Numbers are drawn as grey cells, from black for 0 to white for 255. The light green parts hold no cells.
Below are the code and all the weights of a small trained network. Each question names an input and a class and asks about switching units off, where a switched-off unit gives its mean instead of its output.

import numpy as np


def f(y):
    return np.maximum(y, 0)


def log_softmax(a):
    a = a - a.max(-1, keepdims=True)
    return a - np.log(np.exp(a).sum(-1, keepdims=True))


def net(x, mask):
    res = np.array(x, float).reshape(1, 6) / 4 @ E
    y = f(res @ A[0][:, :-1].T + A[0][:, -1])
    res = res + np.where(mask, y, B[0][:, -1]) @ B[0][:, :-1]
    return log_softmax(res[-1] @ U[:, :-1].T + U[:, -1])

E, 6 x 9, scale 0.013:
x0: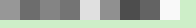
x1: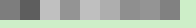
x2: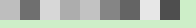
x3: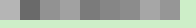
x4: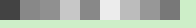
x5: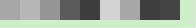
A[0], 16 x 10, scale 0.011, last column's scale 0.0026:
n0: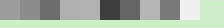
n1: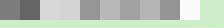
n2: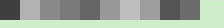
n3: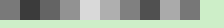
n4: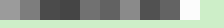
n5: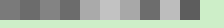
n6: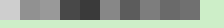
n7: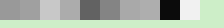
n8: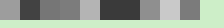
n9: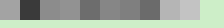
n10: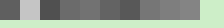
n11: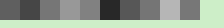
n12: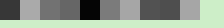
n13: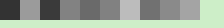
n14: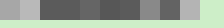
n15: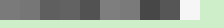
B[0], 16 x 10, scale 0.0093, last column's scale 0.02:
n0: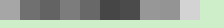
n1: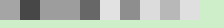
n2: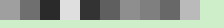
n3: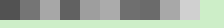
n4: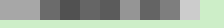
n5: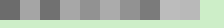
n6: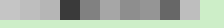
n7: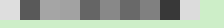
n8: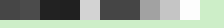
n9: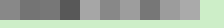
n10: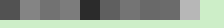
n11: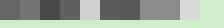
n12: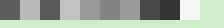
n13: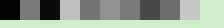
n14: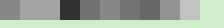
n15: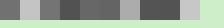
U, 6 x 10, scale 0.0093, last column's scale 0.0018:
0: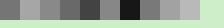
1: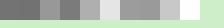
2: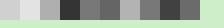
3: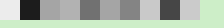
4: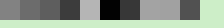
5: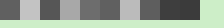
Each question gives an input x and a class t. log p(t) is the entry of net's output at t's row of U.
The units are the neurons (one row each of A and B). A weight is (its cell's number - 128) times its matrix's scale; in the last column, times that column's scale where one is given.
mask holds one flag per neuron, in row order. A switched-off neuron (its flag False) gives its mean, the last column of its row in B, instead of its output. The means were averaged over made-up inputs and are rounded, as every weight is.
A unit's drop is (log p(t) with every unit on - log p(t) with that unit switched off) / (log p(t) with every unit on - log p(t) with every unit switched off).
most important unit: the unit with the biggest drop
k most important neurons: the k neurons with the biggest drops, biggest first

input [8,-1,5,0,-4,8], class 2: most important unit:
n6
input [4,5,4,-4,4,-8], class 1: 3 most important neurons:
n1, n3, n5
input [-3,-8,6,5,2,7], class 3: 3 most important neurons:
n7, n2, n4
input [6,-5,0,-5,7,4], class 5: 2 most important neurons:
n1, n8
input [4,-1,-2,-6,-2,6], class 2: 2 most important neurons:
n6, n2
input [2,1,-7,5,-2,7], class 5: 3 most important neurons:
n12, n13, n7
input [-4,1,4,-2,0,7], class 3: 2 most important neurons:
n7, n2
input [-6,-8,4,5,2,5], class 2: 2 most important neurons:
n6, n7
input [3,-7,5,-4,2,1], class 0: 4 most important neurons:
n8, n11, n12, n15
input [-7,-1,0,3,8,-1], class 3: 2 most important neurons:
n7, n1
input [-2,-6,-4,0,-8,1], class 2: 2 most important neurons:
n6, n14
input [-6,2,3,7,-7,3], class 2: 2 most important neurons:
n6, n1
